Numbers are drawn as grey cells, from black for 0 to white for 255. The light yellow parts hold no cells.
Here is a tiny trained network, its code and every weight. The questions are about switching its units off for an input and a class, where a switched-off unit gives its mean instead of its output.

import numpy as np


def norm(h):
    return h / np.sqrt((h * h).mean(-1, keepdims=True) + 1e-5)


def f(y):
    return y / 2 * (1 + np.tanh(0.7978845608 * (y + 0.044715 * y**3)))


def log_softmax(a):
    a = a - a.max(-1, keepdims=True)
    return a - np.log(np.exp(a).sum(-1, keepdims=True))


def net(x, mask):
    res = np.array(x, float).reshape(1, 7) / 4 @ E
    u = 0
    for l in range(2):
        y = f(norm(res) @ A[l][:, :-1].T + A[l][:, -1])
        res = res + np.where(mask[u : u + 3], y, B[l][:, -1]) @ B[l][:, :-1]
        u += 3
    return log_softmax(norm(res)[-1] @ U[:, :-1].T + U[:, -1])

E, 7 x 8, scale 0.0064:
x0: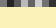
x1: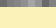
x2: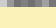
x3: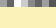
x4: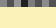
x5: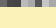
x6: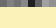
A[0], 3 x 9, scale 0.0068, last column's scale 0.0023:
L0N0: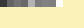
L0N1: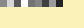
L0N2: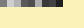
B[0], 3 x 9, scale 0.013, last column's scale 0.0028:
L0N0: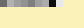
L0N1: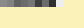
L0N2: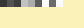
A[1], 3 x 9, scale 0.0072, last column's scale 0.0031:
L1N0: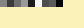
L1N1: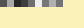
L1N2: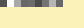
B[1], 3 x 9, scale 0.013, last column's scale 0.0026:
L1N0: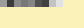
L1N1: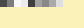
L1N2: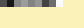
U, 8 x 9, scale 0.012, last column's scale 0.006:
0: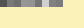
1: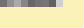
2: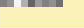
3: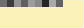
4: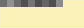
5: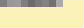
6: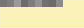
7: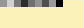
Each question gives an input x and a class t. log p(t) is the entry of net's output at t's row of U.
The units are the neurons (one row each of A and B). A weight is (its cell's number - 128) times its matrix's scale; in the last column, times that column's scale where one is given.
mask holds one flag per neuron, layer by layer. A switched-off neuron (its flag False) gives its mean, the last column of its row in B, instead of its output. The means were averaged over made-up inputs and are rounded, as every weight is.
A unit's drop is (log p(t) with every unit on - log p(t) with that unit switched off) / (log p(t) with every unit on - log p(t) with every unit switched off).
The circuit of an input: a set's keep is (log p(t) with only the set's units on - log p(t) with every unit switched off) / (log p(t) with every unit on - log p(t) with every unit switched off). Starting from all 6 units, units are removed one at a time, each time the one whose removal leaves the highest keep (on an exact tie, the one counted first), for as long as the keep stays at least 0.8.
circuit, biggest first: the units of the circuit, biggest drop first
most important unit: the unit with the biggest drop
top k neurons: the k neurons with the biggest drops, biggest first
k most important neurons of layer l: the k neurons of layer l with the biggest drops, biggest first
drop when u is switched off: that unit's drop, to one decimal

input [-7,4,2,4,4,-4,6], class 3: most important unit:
L1N2
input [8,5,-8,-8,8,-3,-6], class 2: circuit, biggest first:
[L1N1, L0N1]
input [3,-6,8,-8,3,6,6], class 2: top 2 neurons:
[L1N1, L0N2]
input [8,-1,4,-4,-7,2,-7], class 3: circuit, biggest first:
[L1N0, L0N2]
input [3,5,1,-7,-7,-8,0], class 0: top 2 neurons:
[L0N2, L0N1]
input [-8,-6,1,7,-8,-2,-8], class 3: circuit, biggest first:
[L1N2, L0N0]
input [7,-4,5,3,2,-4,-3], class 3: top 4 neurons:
[L1N0, L0N0, L0N1, L1N1]
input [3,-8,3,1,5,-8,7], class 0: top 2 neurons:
[L0N2, L0N1]
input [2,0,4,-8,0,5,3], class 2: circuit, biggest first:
[L1N1, L0N2]
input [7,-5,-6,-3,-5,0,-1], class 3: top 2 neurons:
[L1N0, L0N2]
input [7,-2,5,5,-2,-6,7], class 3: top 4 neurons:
[L1N0, L0N0, L1N1, L0N1]
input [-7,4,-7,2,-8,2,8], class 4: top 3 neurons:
[L0N1, L1N1, L1N0]
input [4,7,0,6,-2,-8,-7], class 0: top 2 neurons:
[L0N2, L1N1]
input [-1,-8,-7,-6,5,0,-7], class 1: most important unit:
L0N0
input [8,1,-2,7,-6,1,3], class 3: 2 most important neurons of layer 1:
[L1N0, L1N1]
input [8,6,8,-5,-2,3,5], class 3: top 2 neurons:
[L1N0, L0N2]
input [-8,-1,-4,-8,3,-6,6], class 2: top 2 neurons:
[L1N1, L0N1]
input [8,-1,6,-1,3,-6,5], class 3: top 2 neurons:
[L1N0, L0N0]
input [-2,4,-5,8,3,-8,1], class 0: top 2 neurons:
[L0N2, L1N1]
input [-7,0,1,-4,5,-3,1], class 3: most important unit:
L1N2
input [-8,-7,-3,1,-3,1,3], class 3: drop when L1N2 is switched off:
0.7
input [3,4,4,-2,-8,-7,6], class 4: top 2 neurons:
[L0N1, L1N1]
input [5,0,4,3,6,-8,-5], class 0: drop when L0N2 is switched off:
1.2
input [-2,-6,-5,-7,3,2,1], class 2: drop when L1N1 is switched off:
0.6
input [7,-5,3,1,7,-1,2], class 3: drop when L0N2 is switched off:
0.2
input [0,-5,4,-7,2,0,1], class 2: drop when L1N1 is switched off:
0.8
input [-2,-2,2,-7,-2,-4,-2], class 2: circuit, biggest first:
[L1N1]
